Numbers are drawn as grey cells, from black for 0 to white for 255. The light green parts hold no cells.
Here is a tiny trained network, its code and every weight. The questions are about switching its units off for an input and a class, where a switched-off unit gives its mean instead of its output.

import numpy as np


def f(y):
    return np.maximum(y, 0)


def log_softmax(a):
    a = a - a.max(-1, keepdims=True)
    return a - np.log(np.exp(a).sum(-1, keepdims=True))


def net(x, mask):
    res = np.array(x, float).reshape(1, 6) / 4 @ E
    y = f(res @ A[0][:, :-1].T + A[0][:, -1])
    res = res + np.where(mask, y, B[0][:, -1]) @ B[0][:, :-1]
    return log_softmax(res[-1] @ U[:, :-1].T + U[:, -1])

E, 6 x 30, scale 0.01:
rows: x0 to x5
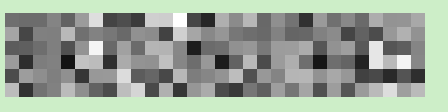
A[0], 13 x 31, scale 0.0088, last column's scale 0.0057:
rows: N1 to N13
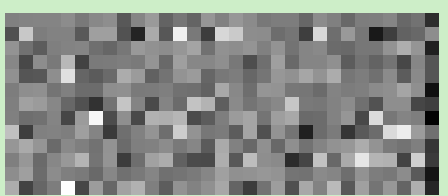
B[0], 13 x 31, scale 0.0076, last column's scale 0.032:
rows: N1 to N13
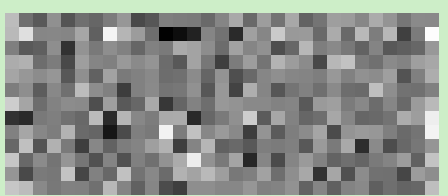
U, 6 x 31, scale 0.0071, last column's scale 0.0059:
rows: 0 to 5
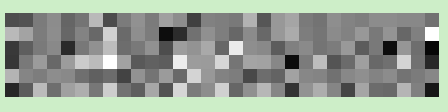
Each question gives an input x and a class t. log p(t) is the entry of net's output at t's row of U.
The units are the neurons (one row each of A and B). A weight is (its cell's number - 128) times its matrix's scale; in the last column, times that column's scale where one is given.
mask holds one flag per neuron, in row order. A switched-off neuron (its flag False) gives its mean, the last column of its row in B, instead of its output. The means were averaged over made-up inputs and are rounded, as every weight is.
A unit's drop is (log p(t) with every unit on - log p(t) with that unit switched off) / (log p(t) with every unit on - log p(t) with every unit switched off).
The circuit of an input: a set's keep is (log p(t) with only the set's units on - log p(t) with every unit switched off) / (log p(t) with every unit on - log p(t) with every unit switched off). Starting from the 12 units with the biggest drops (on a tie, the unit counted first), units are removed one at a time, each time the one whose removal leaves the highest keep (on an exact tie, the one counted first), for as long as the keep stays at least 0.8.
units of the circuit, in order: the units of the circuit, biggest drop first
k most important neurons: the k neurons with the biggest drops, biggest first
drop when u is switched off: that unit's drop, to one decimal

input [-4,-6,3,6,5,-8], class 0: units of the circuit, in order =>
[N8]
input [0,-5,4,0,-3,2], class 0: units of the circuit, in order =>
[N2, N9]
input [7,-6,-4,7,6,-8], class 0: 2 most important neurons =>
[N8, N13]
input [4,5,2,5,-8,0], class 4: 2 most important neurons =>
[N9, N11]
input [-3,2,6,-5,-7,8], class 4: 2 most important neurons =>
[N2, N11]
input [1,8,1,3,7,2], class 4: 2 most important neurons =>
[N2, N9]
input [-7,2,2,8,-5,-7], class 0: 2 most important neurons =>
[N2, N11]
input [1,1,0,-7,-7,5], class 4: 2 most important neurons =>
[N2, N11]
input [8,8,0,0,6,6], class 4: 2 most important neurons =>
[N9, N13]
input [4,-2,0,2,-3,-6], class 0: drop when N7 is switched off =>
0.4
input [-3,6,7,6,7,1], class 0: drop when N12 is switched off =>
0.0
